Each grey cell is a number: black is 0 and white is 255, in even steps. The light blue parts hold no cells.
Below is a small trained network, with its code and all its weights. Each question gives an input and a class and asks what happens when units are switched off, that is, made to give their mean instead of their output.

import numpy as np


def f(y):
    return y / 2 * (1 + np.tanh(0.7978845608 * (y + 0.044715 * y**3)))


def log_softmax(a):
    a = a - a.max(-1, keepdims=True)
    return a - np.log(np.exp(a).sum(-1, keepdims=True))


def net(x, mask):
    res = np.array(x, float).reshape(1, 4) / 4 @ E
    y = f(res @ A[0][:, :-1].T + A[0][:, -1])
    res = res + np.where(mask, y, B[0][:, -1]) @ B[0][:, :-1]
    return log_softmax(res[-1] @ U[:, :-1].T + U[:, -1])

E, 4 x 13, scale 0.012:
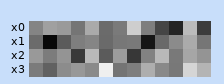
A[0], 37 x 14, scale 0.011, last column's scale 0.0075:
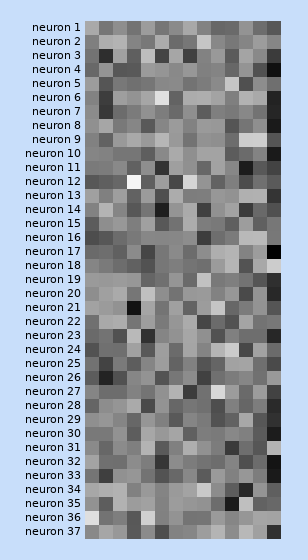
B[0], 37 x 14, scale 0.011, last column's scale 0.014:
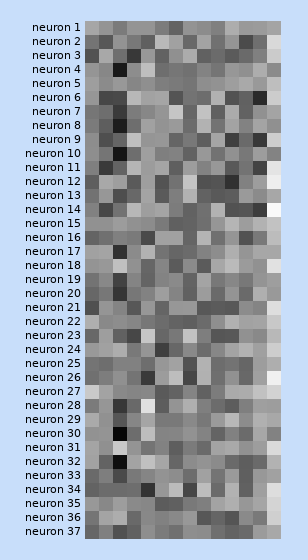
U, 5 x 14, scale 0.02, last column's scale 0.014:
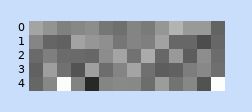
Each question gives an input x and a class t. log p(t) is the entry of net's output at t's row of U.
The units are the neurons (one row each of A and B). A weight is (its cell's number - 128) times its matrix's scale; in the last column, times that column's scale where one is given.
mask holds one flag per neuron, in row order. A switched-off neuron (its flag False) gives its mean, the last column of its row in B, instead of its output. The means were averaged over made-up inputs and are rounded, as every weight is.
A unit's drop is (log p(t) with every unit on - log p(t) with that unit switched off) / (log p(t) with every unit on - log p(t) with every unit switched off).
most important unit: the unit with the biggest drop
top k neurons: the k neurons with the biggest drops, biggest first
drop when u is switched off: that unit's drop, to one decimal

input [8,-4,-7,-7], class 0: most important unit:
neuron 31
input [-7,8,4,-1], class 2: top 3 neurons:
[neuron 26; neuron 16; neuron 25]
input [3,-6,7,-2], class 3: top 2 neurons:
[neuron 21; neuron 26]
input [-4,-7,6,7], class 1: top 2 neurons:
[neuron 9; neuron 6]
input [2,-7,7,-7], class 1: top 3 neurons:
[neuron 14; neuron 11; neuron 26]
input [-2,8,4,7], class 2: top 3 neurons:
[neuron 16; neuron 26; neuron 25]
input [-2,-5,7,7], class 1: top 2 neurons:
[neuron 9; neuron 6]
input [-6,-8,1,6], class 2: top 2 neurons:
[neuron 2; neuron 34]
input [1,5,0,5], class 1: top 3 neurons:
[neuron 6; neuron 9; neuron 34]
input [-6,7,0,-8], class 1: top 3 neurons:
[neuron 14; neuron 11; neuron 32]
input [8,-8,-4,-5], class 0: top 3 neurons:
[neuron 31; neuron 15; neuron 22]
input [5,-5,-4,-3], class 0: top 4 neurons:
[neuron 31; neuron 26; neuron 15; neuron 22]
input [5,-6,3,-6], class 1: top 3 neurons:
[neuron 14; neuron 11; neuron 26]
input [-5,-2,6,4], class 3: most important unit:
neuron 21
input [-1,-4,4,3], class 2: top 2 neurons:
[neuron 12; neuron 2]
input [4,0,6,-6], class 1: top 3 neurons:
[neuron 14; neuron 11; neuron 12]
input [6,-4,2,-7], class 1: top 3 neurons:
[neuron 14; neuron 11; neuron 27]
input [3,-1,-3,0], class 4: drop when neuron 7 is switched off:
0.1
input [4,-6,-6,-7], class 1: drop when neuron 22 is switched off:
0.0
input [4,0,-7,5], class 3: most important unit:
neuron 12
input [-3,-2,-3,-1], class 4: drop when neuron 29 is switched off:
0.1
